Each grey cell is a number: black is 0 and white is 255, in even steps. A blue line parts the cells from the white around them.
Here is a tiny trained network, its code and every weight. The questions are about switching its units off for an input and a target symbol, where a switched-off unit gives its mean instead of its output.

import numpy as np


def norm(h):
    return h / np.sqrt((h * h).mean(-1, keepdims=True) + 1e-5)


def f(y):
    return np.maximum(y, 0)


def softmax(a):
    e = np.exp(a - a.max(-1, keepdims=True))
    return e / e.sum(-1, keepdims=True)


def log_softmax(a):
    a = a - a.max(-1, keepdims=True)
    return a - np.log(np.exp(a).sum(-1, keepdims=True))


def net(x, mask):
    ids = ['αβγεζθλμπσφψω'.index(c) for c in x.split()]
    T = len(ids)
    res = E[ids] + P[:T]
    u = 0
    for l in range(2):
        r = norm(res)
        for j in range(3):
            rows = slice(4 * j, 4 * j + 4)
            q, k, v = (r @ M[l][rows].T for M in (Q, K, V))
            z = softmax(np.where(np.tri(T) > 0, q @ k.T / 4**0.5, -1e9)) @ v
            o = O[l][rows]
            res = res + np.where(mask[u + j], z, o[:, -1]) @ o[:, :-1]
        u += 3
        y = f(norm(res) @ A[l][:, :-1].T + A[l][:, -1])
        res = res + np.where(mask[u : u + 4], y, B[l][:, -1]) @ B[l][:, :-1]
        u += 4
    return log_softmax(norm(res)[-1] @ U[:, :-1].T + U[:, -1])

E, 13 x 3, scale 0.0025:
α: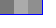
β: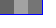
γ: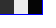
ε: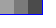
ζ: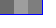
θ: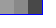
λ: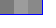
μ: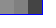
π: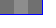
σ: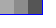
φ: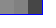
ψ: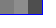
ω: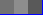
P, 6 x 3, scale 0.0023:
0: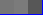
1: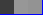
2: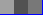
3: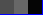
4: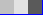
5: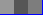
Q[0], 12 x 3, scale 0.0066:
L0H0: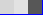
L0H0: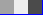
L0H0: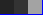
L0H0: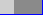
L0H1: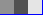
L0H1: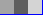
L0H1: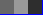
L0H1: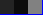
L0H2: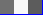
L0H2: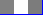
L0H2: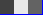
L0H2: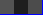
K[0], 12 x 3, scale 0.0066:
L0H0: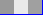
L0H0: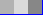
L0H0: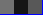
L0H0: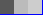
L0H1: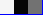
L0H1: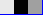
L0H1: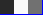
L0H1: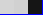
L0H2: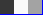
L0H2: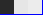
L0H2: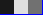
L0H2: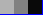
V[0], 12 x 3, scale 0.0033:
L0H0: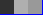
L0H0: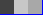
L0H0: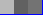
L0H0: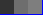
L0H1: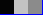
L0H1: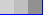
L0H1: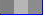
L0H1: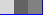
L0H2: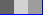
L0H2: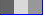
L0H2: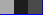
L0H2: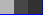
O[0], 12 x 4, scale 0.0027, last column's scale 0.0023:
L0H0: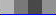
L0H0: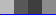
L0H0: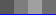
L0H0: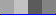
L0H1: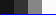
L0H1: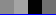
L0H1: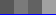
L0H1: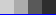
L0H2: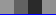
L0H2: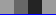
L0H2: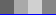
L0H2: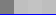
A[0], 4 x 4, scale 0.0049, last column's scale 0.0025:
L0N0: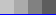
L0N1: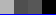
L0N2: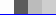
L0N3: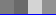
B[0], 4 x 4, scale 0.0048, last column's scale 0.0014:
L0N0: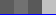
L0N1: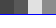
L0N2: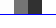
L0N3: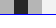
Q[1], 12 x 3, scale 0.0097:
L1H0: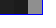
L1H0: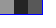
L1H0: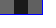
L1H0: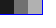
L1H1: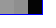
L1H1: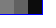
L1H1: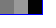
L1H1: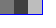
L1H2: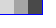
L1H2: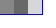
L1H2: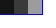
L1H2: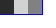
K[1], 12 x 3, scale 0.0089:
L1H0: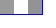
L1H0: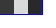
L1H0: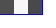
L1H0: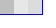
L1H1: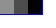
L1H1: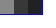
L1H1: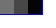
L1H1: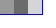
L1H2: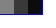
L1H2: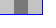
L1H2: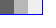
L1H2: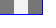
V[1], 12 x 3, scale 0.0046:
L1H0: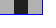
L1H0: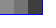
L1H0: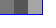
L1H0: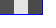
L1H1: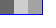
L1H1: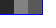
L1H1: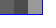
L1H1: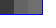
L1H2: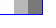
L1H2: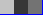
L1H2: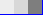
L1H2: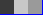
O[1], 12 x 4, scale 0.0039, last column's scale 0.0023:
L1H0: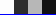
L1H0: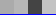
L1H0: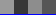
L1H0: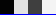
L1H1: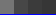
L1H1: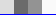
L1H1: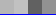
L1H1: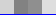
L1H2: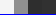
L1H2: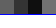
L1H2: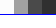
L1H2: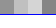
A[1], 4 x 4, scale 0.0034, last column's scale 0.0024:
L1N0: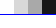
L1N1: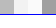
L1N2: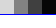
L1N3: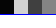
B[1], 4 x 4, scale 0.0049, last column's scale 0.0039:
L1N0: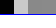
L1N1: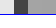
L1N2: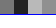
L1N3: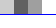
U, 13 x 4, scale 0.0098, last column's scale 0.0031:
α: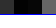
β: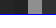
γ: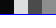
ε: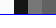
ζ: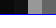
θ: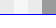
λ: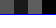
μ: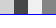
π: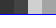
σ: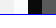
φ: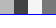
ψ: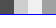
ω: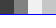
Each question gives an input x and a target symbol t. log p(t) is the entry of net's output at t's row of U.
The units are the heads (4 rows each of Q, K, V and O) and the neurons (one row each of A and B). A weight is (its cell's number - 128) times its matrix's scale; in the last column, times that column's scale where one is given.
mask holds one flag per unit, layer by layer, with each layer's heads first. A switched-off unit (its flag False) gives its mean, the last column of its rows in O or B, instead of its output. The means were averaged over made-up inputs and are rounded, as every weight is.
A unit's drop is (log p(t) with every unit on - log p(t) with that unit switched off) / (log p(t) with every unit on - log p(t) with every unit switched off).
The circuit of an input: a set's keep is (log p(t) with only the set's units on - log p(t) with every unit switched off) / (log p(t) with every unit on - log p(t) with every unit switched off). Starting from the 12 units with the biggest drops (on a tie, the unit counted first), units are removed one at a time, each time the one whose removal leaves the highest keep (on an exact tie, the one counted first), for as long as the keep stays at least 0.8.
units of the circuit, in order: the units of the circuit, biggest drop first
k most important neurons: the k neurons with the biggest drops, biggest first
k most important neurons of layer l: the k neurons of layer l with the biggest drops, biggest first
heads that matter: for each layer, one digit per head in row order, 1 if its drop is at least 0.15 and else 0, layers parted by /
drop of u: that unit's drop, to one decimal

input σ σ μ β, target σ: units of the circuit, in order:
(L0H1 L0H2 L1H2 L0H0)
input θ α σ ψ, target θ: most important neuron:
(L0N2)
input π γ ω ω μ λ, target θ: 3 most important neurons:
(L0N2 L1N0 L0N3)
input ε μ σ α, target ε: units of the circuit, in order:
(L0H2 L1H2 L1H0 L0H1)
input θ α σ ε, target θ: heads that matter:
111 / 001
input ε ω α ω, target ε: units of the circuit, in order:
(L0H2 L0H1 L1H2 L1H0)
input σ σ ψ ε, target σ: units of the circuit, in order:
(L0H1 L0H2 L1H2 L0H0)
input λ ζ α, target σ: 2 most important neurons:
(L0N3 L1N3)
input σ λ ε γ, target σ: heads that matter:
111 / 011
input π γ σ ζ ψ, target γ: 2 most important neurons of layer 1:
(L1N1 L1N2)
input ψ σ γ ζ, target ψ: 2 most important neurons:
(L0N2 L0N3)
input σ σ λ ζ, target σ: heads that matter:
011 / 001
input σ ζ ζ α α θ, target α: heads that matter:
001 / 011
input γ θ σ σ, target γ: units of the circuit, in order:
(L1H0)
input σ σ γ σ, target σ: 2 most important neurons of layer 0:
(L0N2 L0N3)
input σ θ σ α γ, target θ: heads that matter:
100 / 101
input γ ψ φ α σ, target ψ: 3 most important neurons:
(L0N2 L0N3 L1N3)
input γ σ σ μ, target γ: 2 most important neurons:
(L0N3 L0N2)
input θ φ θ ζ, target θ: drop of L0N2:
0.3
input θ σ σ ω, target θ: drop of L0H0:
0.6
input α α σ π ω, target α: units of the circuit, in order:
(L1H2)
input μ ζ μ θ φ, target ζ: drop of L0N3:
0.0
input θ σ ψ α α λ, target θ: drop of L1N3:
0.2
